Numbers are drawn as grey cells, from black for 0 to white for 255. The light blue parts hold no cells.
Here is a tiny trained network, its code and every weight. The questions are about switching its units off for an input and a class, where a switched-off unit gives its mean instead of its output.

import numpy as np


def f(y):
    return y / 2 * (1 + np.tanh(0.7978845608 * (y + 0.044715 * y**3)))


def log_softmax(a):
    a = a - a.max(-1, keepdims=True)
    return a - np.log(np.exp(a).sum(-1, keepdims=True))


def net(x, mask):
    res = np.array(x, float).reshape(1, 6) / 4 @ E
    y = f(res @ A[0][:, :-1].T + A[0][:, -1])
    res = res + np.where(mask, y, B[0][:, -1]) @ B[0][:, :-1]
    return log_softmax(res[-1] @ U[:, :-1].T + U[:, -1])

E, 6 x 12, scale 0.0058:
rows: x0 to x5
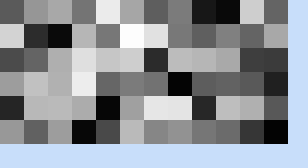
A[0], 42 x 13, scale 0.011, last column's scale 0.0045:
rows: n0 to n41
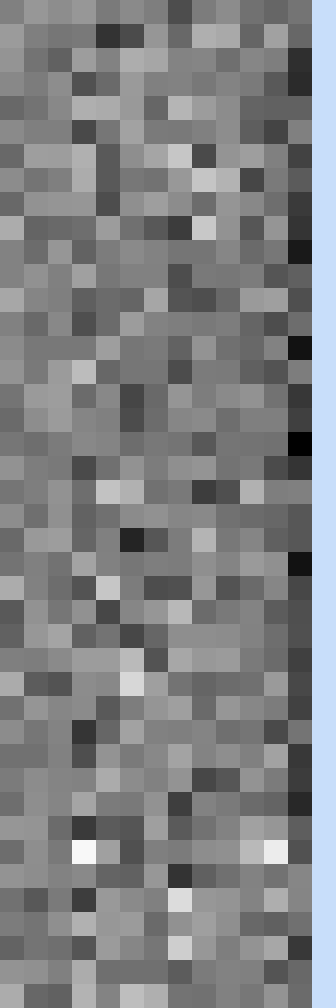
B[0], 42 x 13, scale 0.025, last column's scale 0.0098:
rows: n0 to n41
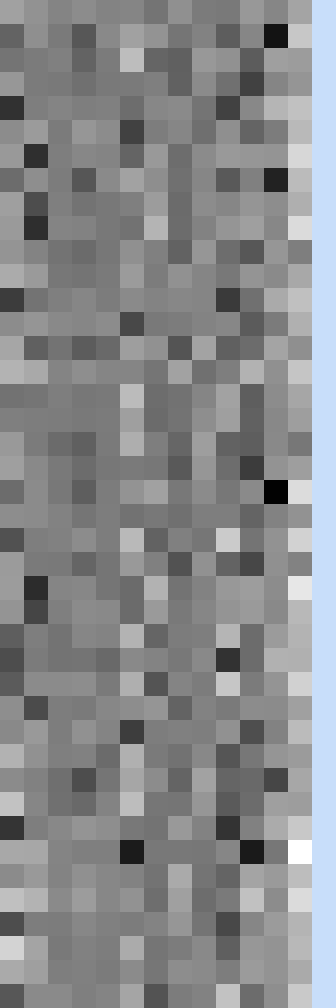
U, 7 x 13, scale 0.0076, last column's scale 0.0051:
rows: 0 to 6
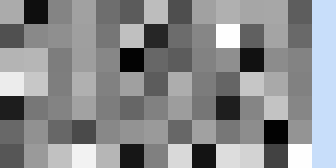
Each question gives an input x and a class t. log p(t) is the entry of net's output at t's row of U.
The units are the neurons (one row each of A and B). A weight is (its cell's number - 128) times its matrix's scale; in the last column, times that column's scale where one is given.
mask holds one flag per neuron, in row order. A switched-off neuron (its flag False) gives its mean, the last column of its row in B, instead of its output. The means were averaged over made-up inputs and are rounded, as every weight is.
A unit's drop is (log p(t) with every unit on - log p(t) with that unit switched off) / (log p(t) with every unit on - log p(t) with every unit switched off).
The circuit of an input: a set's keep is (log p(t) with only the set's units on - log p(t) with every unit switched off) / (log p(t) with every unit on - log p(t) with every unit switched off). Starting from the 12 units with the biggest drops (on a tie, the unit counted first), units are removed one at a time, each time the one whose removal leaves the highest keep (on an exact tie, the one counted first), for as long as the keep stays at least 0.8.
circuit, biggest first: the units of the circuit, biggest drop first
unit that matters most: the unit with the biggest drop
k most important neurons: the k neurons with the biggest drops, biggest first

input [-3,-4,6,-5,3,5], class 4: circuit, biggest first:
[n4]
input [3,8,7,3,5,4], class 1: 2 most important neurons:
[n41 n28]
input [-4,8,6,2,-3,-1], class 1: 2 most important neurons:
[n41 n28]
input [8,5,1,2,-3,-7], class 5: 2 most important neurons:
[n20 n32]
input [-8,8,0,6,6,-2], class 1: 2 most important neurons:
[n41 n28]
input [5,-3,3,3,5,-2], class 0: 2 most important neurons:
[n6 n1]
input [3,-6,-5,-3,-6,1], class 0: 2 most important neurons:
[n24 n28]
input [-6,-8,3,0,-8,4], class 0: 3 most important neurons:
[n9 n24 n28]
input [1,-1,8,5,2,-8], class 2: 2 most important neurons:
[n35 n34]
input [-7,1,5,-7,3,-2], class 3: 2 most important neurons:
[n37 n39]
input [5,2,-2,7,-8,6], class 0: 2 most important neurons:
[n24 n9]
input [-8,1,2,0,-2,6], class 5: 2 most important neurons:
[n7 n1]
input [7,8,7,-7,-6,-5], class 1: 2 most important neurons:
[n28 n41]
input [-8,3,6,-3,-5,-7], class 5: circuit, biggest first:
[n7]
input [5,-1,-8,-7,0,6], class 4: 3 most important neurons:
[n34 n12 n35]
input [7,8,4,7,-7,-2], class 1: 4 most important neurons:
[n28 n41 n2 n6]
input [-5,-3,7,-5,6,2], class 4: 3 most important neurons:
[n4 n27 n24]
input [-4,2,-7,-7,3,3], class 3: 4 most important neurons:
[n37 n39 n4 n31]
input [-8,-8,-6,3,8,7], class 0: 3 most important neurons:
[n25 n8 n6]
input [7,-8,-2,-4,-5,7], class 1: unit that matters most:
n22
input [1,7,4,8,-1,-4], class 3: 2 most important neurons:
[n15 n22]
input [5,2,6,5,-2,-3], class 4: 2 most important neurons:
[n4 n38]
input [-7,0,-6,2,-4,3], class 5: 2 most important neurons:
[n1 n4]
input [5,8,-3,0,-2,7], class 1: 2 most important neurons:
[n28 n35]
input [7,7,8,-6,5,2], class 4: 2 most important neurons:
[n4 n27]
